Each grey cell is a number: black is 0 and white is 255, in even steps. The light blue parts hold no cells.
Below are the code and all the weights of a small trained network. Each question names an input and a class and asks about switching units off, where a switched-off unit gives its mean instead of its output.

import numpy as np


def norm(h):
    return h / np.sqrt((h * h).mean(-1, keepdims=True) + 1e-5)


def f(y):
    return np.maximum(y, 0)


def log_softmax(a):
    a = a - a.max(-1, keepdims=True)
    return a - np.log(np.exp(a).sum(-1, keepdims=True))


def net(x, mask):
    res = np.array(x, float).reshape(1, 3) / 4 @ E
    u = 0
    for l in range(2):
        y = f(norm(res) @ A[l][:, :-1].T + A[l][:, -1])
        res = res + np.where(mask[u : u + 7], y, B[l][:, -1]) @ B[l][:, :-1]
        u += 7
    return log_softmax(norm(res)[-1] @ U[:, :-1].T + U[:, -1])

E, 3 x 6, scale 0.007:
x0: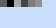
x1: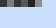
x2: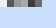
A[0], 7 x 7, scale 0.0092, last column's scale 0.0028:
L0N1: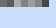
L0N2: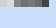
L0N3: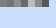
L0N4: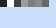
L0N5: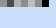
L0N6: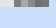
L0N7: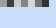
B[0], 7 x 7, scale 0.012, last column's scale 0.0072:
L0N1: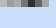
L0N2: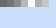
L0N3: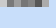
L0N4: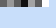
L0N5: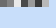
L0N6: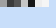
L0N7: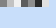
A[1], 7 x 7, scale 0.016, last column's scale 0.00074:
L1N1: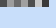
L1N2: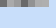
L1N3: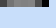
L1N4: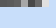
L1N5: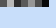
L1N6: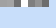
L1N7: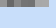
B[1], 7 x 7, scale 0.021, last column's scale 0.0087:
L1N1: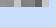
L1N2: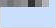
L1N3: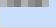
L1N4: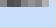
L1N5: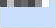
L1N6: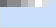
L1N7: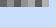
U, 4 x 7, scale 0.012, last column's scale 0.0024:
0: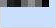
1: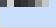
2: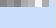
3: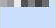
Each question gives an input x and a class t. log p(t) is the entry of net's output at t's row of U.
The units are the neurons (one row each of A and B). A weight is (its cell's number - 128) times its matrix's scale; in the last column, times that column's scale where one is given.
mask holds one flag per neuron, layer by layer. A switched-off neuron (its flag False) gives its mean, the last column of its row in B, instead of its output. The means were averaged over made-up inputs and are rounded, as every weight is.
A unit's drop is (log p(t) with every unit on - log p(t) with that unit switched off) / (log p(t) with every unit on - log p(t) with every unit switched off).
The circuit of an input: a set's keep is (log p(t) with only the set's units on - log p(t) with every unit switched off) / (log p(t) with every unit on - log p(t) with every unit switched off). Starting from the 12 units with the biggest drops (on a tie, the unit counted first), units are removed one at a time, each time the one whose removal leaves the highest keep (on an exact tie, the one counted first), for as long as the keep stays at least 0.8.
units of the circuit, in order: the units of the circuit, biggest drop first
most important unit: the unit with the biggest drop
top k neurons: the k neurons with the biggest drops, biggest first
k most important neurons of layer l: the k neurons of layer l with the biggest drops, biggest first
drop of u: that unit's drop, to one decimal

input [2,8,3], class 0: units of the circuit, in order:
[L1N4; L1N6; L1N5]
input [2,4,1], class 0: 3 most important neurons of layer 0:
[L0N4; L0N7; L0N2]
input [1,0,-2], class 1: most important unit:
L0N6
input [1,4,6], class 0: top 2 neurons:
[L0N4; L0N6]
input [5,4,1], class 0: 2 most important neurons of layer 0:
[L0N4; L0N7]
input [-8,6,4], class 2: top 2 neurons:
[L0N6; L0N2]
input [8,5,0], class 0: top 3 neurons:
[L0N4; L1N6; L1N5]
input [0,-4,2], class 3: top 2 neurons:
[L0N7; L0N5]
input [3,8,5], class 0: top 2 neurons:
[L0N4; L1N4]
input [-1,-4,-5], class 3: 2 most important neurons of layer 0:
[L0N3; L0N7]
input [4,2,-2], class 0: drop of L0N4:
1.0
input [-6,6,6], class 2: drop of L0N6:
0.0
